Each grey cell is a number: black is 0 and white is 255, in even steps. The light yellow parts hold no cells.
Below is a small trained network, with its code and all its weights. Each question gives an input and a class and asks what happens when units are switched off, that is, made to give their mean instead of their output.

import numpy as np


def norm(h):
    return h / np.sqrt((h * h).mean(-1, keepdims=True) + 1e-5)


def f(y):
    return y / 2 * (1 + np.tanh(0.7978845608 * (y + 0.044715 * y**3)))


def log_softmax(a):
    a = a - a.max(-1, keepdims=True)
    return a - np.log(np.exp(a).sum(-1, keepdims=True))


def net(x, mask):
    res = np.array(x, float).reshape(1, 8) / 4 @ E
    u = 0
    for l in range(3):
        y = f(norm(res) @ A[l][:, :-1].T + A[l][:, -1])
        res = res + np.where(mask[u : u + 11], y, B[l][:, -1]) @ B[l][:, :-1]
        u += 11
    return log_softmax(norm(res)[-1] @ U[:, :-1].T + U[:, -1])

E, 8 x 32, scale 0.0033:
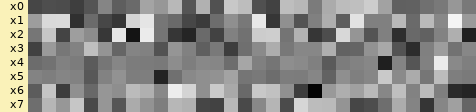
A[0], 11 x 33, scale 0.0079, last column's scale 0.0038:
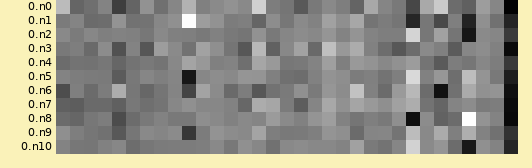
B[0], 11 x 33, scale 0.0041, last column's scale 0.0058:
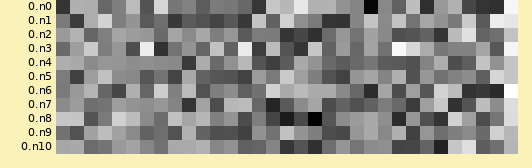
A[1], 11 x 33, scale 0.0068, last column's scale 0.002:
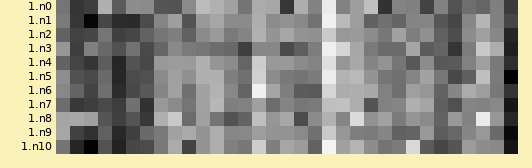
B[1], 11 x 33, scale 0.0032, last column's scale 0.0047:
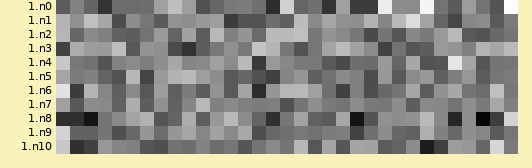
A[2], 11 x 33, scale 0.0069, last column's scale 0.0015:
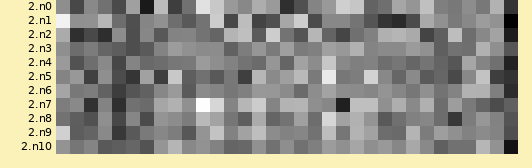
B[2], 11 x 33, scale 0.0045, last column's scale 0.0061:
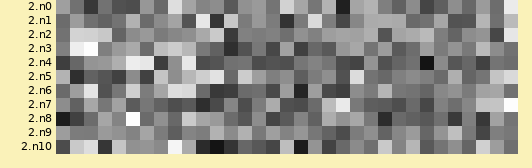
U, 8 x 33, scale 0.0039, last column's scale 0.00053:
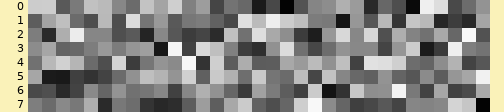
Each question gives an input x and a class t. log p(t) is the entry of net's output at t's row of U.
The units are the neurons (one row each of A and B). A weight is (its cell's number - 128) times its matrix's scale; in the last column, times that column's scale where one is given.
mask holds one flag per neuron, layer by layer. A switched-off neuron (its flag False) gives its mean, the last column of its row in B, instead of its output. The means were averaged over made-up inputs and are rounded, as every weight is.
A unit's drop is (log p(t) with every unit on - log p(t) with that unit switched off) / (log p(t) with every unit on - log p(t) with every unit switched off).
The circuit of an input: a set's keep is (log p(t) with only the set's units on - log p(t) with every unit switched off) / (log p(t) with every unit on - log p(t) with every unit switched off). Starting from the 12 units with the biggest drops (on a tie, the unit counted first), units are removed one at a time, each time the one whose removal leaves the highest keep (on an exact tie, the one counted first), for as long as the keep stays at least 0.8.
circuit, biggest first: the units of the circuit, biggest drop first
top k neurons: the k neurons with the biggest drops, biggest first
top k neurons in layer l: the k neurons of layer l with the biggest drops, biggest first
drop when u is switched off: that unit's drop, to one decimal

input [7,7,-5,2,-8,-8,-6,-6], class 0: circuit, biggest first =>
0.n2
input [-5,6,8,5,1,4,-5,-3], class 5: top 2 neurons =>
2.n5, 0.n0
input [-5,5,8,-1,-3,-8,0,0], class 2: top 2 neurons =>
0.n1, 2.n0
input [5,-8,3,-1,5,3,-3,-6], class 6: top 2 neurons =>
1.n0, 0.n3
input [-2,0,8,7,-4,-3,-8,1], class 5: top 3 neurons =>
2.n5, 0.n0, 2.n7
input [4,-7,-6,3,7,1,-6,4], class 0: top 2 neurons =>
0.n8, 2.n0
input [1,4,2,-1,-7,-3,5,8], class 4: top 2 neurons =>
0.n3, 0.n8
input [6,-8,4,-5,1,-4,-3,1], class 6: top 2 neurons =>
1.n0, 0.n6
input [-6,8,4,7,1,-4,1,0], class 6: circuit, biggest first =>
1.n8, 0.n0
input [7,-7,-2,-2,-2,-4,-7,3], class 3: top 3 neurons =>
0.n7, 0.n4, 2.n7
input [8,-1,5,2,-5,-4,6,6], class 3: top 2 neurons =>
0.n4, 0.n7
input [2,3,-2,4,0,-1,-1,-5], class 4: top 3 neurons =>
2.n2, 0.n0, 1.n0
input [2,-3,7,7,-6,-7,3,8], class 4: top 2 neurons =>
0.n3, 0.n0
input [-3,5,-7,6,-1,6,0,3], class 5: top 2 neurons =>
2.n0, 0.n0
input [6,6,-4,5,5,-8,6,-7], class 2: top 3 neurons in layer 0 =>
0.n1, 0.n3, 0.n0
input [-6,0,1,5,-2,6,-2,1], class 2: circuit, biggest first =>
0.n5
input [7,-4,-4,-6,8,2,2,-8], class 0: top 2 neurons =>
0.n8, 0.n3
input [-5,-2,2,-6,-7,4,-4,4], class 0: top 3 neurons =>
0.n2, 0.n10, 0.n6
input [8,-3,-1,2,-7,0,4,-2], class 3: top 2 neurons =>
0.n7, 0.n4
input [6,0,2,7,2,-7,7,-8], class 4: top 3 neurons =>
2.n2, 0.n0, 0.n5
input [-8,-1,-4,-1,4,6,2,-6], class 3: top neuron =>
2.n1
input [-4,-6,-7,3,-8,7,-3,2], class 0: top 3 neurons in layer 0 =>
0.n10, 0.n2, 0.n1
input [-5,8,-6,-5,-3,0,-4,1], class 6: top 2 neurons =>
1.n8, 0.n6
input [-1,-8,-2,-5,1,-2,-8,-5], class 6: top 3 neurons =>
1.n0, 2.n7, 0.n3
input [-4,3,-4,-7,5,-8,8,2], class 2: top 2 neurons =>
0.n1, 0.n6
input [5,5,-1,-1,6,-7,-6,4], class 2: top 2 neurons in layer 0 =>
0.n1, 0.n2
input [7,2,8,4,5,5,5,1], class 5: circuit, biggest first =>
2.n5
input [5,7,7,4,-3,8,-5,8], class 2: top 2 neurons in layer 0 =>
0.n5, 0.n9
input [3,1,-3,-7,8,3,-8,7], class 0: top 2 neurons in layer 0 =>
0.n8, 0.n6
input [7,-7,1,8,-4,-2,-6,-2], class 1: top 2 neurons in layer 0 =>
0.n6, 0.n8
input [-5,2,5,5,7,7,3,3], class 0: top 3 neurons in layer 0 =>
0.n8, 0.n1, 0.n0
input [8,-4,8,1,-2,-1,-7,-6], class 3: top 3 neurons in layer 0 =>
0.n7, 0.n4, 0.n3
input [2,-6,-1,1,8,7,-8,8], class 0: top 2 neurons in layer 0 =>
0.n8, 0.n1
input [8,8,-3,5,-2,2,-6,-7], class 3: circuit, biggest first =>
0.n7
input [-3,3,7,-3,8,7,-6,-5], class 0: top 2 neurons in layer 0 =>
0.n8, 0.n1
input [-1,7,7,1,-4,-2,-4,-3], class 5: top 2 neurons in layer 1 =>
1.n0, 1.n3
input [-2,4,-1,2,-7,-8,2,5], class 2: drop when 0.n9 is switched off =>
-0.1
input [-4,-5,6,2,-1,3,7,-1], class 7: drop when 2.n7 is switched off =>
1.5
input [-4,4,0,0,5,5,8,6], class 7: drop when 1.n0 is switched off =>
0.0
